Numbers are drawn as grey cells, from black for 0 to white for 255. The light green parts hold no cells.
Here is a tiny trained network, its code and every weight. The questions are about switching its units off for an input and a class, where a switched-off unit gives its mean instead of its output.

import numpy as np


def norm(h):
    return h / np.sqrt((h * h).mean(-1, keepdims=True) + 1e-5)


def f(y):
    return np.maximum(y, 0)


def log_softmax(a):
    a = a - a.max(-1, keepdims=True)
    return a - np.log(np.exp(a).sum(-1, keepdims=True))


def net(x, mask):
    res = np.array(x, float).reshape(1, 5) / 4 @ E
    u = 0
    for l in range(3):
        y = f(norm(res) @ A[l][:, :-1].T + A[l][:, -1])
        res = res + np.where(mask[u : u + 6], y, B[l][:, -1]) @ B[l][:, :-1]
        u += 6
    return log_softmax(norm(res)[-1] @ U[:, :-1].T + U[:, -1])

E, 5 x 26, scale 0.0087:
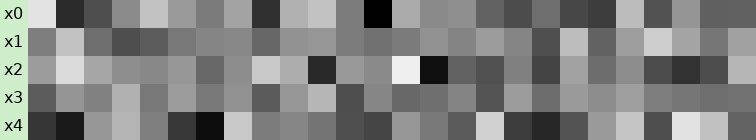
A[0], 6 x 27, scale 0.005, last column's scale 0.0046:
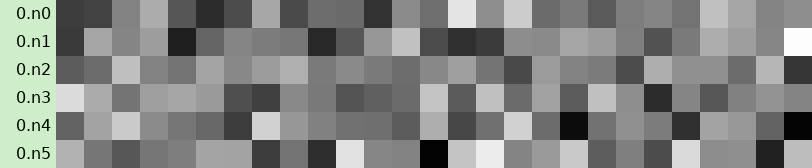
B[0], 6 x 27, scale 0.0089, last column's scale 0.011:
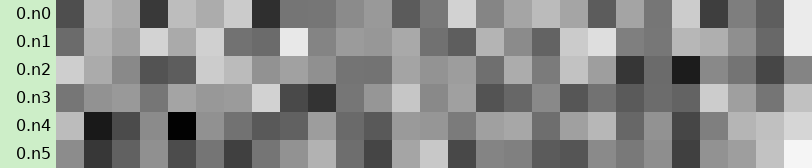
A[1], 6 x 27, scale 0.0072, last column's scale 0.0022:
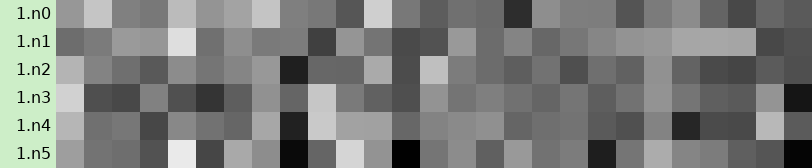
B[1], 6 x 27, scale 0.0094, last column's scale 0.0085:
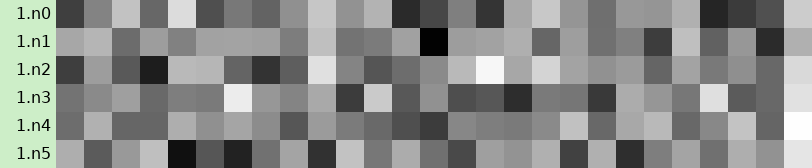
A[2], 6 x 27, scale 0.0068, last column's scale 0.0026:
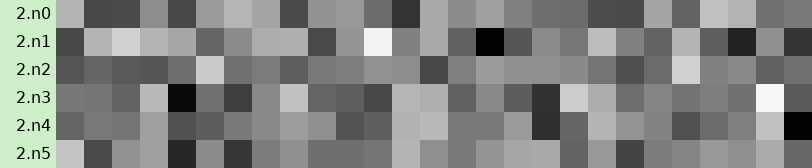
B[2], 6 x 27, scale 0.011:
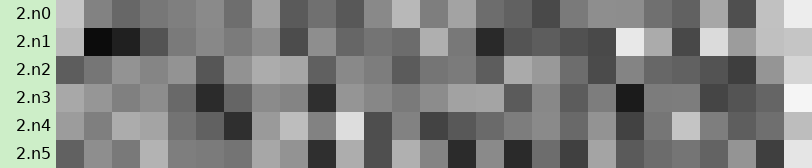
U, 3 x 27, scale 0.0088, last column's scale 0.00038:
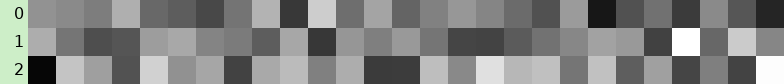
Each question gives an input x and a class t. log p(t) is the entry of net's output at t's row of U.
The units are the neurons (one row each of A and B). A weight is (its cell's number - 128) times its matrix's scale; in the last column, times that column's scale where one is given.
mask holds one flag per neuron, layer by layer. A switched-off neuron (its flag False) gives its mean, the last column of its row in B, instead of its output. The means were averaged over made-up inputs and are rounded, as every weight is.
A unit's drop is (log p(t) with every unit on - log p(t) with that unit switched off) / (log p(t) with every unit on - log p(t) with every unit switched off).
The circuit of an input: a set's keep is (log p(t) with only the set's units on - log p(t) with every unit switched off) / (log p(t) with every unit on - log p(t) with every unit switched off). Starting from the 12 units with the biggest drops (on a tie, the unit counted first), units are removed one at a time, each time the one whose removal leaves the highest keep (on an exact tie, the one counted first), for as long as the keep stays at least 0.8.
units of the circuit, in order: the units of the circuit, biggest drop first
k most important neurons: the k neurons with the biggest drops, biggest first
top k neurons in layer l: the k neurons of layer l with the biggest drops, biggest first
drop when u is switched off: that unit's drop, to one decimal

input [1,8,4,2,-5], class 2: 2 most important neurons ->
(0.n1; 1.n2)
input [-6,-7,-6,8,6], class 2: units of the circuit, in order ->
(0.n0)
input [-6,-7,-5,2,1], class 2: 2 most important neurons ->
(0.n0; 0.n4)
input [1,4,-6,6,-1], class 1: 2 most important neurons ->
(0.n5; 0.n1)
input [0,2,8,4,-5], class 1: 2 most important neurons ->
(2.n1; 0.n0)
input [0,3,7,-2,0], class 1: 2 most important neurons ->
(0.n3; 0.n5)
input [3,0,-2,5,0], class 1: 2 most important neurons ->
(0.n5; 0.n1)
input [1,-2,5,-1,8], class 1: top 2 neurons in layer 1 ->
(1.n3; 1.n5)
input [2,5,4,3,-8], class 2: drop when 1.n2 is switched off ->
0.2
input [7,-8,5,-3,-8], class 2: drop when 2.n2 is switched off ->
0.0
